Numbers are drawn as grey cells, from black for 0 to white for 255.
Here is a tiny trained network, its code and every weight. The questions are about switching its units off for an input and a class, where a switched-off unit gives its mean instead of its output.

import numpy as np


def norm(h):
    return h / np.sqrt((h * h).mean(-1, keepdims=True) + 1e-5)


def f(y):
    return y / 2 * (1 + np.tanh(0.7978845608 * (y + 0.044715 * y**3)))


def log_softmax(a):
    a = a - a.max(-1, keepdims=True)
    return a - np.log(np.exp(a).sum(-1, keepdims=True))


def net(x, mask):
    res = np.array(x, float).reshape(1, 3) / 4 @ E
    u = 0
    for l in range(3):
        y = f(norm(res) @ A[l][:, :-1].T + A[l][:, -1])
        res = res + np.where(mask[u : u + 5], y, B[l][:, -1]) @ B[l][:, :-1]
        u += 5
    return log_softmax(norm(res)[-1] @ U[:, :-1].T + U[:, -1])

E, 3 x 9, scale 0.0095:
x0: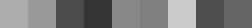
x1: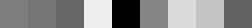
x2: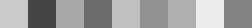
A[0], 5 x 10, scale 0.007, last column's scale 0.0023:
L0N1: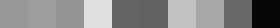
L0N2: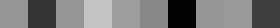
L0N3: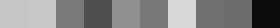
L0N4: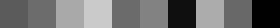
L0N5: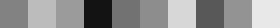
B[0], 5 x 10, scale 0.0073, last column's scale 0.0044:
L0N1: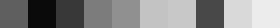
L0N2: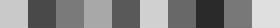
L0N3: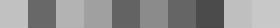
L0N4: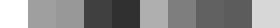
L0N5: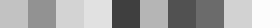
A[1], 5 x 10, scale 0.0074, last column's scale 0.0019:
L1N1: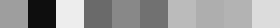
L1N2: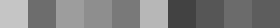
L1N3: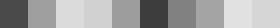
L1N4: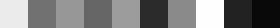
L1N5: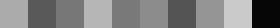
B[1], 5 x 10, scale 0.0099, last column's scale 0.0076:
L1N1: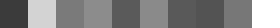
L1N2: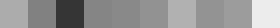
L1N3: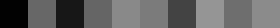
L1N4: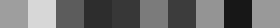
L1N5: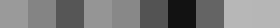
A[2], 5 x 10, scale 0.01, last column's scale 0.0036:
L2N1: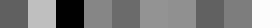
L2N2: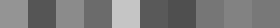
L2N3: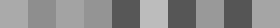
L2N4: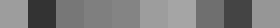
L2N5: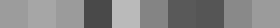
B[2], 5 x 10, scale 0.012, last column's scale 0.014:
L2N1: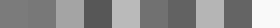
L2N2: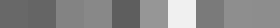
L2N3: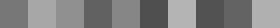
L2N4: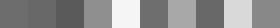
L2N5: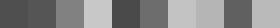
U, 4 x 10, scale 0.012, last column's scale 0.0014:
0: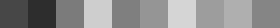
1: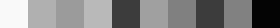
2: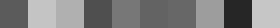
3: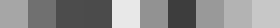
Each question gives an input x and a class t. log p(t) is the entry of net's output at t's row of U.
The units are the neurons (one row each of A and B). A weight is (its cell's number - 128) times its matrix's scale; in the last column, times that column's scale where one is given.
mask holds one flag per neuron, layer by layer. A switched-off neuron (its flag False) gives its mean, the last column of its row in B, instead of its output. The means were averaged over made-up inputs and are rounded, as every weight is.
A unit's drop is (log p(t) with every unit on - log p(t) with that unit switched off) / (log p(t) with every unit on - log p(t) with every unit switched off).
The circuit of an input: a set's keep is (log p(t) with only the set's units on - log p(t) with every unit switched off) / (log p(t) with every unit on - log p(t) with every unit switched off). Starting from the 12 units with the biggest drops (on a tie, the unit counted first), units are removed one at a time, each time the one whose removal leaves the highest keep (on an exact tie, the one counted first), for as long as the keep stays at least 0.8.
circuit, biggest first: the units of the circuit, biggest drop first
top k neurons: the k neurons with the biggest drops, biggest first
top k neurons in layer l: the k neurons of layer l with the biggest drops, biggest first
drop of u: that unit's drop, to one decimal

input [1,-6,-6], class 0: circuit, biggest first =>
(L2N5; L1N1)
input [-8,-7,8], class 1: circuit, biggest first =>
(L0N2; L2N1)
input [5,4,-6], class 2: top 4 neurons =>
(L2N1; L0N2; L0N4; L2N5)
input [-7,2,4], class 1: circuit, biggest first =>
(L0N4)
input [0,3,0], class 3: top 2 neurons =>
(L2N5; L2N1)
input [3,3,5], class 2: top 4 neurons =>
(L1N1; L0N2; L1N2; L2N4)
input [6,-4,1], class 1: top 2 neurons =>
(L0N5; L0N3)
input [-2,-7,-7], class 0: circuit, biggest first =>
(L2N5; L1N1; L2N2)
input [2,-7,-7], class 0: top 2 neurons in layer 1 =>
(L1N1; L1N4)
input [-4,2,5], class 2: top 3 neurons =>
(L1N1; L0N5; L0N3)
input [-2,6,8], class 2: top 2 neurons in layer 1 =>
(L1N1; L1N4)
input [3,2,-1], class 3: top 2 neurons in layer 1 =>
(L1N3; L1N5)
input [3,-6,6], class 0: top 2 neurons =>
(L2N5; L0N4)
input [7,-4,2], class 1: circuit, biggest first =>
(L0N5)
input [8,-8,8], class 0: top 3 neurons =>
(L2N5; L0N4; L2N2)
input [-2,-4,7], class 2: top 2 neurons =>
(L1N4; L0N1)
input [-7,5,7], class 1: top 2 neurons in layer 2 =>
(L2N1; L2N5)
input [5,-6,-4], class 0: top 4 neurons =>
(L2N5; L1N1; L0N4; L0N2)
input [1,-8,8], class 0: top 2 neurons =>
(L2N5; L2N2)
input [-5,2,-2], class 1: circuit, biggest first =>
(L0N4)
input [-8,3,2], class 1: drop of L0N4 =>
0.3
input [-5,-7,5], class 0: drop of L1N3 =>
0.0
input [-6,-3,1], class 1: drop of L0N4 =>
0.1
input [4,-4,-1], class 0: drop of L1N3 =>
0.2
